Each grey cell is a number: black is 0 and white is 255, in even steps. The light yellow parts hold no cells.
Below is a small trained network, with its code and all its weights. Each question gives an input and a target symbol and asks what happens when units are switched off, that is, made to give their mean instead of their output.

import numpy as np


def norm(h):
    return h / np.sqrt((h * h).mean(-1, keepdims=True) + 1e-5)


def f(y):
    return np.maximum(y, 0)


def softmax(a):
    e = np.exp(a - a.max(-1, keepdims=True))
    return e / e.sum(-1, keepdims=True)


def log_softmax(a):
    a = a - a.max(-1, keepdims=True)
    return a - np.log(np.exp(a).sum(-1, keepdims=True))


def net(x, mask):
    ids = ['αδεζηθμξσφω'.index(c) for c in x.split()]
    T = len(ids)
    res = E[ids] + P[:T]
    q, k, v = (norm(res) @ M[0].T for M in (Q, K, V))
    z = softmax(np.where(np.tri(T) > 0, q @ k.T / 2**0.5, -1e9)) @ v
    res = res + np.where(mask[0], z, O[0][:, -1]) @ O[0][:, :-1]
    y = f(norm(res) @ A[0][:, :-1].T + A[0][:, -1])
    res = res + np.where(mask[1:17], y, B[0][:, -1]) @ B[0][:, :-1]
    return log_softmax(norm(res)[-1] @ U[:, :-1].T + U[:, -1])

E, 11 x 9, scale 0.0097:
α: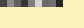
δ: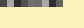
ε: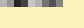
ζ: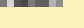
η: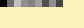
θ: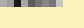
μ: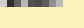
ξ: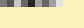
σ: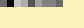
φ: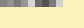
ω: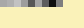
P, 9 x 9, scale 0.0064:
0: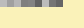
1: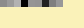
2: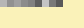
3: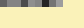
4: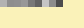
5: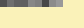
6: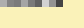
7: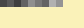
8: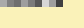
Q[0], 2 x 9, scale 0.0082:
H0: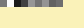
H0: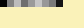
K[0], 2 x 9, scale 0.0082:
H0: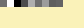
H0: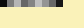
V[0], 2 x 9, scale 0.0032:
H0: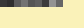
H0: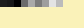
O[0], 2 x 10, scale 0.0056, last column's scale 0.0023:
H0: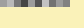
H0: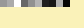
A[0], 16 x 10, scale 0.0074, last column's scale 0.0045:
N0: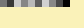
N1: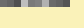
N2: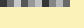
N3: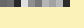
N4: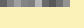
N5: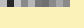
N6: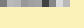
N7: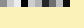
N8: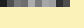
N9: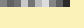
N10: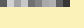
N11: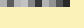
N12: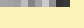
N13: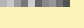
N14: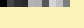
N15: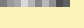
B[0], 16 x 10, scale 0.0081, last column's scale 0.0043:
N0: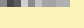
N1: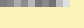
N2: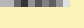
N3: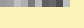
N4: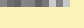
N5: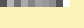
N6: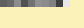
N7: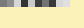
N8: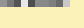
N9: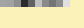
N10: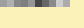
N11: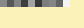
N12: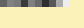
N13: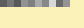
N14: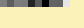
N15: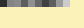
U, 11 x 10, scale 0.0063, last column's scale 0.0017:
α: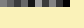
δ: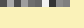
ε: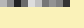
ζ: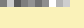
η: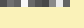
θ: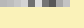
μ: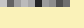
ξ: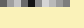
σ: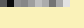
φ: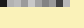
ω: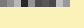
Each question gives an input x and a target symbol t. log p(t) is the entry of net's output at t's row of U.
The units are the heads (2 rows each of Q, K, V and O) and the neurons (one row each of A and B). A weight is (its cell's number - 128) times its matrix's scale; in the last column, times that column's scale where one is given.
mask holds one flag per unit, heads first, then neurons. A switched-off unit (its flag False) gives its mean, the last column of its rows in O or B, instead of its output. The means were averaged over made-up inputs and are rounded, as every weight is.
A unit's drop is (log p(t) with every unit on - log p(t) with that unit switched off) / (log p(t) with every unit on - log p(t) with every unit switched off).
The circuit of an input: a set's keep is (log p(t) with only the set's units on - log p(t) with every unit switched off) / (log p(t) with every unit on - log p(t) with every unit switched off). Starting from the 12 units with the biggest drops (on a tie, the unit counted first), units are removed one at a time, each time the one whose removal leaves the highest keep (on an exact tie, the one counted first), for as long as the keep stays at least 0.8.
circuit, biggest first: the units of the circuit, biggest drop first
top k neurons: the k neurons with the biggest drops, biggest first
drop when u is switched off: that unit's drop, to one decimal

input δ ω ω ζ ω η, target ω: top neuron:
[N7]
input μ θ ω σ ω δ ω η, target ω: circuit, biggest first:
[H0; N2]
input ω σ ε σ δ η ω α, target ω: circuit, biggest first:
[H0; N7]
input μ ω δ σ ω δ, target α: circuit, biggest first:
[N14; N7]
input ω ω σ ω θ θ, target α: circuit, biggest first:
[H0; N6; N7; N1]
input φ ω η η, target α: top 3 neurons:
[N14; N8; N1]
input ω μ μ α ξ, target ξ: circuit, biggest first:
[N14; N7; N12]
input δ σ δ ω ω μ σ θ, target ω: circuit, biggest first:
[H0; N7]
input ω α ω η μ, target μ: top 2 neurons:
[N11; N14]
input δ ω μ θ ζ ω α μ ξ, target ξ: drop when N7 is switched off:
0.2
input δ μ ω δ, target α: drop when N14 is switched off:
0.2
